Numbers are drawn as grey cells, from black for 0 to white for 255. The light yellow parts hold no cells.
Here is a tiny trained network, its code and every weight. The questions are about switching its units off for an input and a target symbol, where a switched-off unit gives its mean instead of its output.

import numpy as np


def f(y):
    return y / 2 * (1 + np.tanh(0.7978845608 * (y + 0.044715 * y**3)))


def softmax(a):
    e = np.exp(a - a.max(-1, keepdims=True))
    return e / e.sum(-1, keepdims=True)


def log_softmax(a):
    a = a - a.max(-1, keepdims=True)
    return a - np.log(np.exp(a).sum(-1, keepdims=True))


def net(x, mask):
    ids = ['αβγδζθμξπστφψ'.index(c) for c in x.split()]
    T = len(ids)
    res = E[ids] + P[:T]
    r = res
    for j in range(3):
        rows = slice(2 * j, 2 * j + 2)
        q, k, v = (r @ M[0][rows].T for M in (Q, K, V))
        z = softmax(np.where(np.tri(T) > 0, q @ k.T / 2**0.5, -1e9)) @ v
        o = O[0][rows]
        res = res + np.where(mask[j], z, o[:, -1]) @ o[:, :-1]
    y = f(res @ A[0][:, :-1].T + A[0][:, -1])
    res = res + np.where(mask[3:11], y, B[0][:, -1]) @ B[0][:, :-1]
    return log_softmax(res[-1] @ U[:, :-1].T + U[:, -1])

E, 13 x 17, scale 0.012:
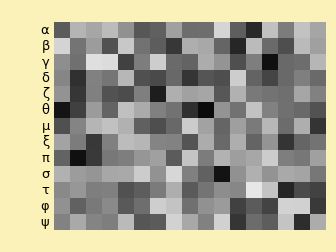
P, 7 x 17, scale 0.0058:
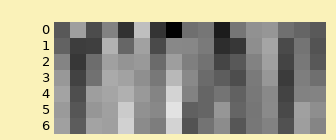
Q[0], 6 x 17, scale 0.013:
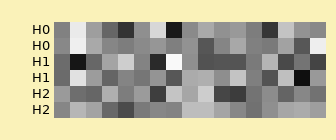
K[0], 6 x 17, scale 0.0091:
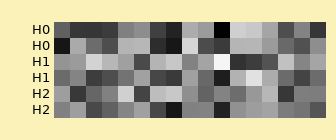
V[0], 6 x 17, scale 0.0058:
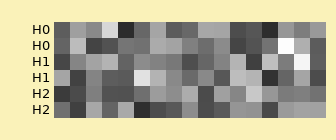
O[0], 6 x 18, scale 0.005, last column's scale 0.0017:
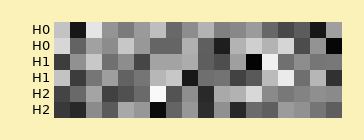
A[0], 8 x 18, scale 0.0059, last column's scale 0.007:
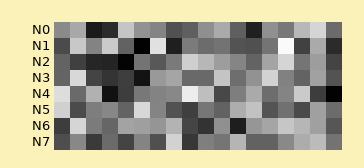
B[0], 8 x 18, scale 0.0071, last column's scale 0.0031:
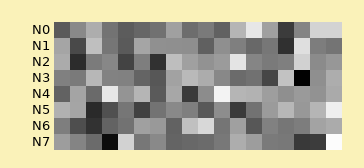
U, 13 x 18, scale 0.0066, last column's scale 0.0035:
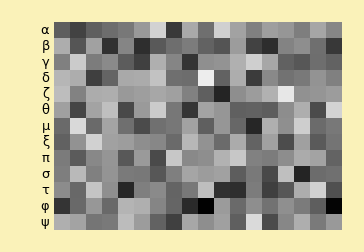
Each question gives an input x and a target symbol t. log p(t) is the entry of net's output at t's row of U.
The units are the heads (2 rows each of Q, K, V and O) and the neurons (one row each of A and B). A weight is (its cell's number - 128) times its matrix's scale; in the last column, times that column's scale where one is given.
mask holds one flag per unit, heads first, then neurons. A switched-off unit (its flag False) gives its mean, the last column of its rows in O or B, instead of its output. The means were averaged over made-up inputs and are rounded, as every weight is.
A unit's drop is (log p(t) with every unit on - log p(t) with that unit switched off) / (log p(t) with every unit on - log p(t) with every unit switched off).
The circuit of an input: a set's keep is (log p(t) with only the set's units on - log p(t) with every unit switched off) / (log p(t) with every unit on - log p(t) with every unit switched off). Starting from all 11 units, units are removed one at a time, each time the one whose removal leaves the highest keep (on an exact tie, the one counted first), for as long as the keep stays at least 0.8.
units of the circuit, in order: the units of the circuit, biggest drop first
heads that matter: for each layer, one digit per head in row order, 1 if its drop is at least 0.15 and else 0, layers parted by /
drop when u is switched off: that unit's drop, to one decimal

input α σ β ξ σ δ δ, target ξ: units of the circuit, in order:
(H1)
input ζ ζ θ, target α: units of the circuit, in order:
(N6, H0, H2)
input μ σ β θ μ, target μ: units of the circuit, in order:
(H0, H1)
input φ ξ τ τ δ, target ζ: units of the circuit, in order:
(H0, H1)
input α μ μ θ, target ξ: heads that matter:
010
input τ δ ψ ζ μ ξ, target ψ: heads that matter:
010
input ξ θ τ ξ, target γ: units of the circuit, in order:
(H0, N0, H2)
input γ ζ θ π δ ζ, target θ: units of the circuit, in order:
(H0, H1)
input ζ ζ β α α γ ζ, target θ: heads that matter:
100
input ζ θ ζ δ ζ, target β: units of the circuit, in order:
(N7, H0, H2)
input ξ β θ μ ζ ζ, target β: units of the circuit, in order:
(N7, H0, N4)
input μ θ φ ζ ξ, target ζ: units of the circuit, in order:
(H0, H1)
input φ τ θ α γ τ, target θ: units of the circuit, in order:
(H0, N7)
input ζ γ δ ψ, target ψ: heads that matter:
010
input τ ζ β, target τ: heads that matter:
100
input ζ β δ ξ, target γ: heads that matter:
100
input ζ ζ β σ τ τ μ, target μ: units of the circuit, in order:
(H0)
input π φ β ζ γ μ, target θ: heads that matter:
110
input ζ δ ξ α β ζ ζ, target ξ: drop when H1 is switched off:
0.9
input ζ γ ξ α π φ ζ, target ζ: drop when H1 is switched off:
0.2
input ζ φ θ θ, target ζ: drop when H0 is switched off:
0.7
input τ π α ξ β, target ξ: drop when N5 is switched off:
0.1
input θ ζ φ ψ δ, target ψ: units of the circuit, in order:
(H1)
